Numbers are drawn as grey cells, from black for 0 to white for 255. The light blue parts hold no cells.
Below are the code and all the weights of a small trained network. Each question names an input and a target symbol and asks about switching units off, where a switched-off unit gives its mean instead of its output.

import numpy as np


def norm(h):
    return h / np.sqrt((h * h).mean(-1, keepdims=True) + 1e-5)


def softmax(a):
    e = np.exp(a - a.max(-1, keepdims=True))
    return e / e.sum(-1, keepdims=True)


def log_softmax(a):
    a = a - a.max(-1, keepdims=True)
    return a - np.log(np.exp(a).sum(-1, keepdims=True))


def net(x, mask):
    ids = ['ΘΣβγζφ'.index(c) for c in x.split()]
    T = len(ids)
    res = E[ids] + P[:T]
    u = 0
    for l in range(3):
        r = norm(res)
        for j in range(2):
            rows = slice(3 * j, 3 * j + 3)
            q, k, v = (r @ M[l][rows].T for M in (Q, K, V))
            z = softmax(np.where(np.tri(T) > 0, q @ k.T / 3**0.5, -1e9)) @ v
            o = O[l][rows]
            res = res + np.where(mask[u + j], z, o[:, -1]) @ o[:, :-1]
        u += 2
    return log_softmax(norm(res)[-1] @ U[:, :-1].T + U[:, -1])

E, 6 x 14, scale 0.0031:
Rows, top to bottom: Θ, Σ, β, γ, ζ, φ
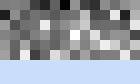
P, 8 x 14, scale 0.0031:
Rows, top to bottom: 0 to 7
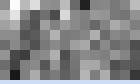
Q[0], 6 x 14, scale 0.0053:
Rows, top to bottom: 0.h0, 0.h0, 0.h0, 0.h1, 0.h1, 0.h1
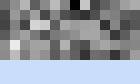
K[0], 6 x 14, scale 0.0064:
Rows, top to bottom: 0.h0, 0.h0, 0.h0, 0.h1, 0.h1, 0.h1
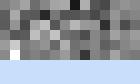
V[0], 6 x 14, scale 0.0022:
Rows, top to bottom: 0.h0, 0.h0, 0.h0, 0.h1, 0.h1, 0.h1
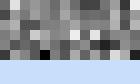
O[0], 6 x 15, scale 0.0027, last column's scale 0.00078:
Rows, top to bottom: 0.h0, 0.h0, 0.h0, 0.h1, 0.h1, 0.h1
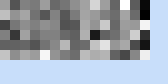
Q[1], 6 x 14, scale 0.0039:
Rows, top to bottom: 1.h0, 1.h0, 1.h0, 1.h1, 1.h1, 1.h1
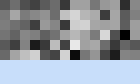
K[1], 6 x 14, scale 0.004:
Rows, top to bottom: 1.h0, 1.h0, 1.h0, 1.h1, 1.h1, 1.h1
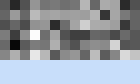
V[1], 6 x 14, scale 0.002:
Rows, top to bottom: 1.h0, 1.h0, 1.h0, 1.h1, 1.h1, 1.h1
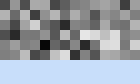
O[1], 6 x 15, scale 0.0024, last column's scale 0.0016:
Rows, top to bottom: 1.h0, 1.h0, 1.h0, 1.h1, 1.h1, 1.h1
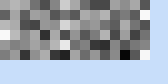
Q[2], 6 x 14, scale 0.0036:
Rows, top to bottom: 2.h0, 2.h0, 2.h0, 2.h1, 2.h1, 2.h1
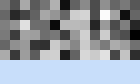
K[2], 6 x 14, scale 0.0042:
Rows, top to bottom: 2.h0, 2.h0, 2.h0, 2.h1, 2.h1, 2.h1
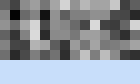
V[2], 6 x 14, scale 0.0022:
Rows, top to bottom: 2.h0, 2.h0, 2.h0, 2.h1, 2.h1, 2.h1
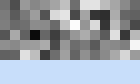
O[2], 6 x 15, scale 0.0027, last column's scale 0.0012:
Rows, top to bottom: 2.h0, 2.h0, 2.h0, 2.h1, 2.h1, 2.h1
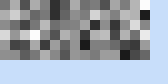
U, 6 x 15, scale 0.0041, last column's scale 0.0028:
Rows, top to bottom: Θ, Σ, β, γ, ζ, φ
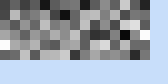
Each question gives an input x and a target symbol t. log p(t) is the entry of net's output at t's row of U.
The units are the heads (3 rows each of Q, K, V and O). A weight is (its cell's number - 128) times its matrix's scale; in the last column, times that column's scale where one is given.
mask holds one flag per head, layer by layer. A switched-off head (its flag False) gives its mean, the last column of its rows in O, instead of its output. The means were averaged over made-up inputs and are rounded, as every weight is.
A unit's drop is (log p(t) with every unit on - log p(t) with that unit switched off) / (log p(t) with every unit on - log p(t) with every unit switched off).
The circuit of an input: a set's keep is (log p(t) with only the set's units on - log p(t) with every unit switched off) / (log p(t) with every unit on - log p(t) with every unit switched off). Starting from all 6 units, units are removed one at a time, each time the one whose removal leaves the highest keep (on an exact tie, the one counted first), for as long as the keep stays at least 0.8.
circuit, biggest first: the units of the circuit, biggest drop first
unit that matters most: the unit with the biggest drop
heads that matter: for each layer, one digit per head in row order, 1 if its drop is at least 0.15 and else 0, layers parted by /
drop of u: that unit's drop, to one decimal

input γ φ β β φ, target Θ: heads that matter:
11 / 00 / 00
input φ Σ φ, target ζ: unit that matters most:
2.h1
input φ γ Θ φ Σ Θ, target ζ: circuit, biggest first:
[0.h1 2.h1]
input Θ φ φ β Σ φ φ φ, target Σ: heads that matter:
00 / 00 / 11
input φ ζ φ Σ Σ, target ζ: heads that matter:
11 / 01 / 01
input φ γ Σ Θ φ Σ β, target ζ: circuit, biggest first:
[1.h0 1.h1 2.h1 0.h1]
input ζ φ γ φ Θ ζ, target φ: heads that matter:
00 / 01 / 10
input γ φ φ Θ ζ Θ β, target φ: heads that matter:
01 / 00 / 10
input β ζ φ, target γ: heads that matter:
10 / 01 / 01
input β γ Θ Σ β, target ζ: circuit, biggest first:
[2.h1 0.h1]
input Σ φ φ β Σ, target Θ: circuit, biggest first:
[0.h1 0.h0 1.h0 2.h1]
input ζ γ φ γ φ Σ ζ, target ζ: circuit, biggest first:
[2.h1 1.h0]
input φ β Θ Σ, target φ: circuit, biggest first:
[2.h0 0.h0 1.h1 1.h0]
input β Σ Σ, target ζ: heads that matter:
10 / 01 / 01
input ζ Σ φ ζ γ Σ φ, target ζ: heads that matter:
01 / 00 / 11
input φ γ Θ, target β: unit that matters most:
0.h0
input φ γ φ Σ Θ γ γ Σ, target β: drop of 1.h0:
0.3
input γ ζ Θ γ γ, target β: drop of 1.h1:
0.2
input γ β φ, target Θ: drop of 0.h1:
0.7
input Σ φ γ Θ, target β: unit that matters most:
0.h1
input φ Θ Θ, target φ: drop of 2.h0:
0.7
